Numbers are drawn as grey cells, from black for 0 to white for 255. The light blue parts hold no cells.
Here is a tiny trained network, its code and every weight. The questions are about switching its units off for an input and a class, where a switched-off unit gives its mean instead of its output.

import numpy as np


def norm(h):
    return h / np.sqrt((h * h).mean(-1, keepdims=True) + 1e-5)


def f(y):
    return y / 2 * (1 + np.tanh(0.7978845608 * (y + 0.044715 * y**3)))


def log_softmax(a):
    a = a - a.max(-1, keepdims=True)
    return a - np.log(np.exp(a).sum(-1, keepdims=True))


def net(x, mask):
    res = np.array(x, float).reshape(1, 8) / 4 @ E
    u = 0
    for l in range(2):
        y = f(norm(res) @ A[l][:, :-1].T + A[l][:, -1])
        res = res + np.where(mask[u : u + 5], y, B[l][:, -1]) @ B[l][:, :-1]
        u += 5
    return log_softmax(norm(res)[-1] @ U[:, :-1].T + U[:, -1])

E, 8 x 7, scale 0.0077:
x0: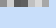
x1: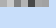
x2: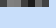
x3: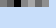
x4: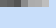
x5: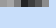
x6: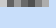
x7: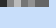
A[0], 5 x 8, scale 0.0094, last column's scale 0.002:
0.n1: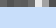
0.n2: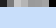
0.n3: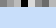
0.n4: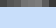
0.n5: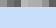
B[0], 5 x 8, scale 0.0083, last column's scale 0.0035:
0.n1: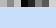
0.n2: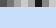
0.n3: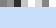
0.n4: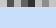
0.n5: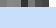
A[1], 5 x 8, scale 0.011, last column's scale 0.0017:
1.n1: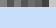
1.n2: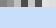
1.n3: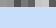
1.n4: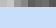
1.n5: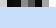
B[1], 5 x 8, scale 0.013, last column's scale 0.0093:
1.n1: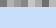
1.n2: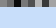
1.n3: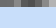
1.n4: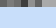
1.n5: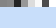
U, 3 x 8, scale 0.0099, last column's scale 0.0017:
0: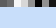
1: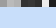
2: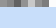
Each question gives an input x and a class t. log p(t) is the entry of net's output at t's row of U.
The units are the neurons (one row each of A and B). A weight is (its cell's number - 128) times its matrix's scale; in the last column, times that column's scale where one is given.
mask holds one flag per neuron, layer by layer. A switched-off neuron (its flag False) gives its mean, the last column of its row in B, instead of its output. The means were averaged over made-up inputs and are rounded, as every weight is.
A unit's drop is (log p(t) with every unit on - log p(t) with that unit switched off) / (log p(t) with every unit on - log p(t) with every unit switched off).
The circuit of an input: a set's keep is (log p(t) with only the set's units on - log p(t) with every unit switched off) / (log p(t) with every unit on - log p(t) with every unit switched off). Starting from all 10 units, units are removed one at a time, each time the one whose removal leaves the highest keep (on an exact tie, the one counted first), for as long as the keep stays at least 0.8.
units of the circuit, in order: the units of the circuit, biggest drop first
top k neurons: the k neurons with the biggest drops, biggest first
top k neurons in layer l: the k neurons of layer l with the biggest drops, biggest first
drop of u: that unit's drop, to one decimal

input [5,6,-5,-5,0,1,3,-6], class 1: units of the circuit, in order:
[1.n5]
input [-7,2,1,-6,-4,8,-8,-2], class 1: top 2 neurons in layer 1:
[1.n5; 1.n4]
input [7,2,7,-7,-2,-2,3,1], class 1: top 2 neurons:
[1.n5; 1.n1]
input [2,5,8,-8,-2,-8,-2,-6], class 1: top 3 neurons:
[1.n5; 1.n4; 0.n3]
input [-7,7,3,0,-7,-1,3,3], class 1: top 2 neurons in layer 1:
[1.n4; 1.n5]
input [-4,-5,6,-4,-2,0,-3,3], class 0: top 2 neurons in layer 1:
[1.n5; 1.n2]
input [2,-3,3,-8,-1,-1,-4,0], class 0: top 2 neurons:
[1.n5; 0.n2]
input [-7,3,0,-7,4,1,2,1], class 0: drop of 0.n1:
0.1
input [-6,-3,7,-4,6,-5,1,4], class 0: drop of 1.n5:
0.2
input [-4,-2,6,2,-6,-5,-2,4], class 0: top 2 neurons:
[1.n5; 1.n2]
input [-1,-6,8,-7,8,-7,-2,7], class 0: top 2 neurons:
[1.n5; 0.n2]
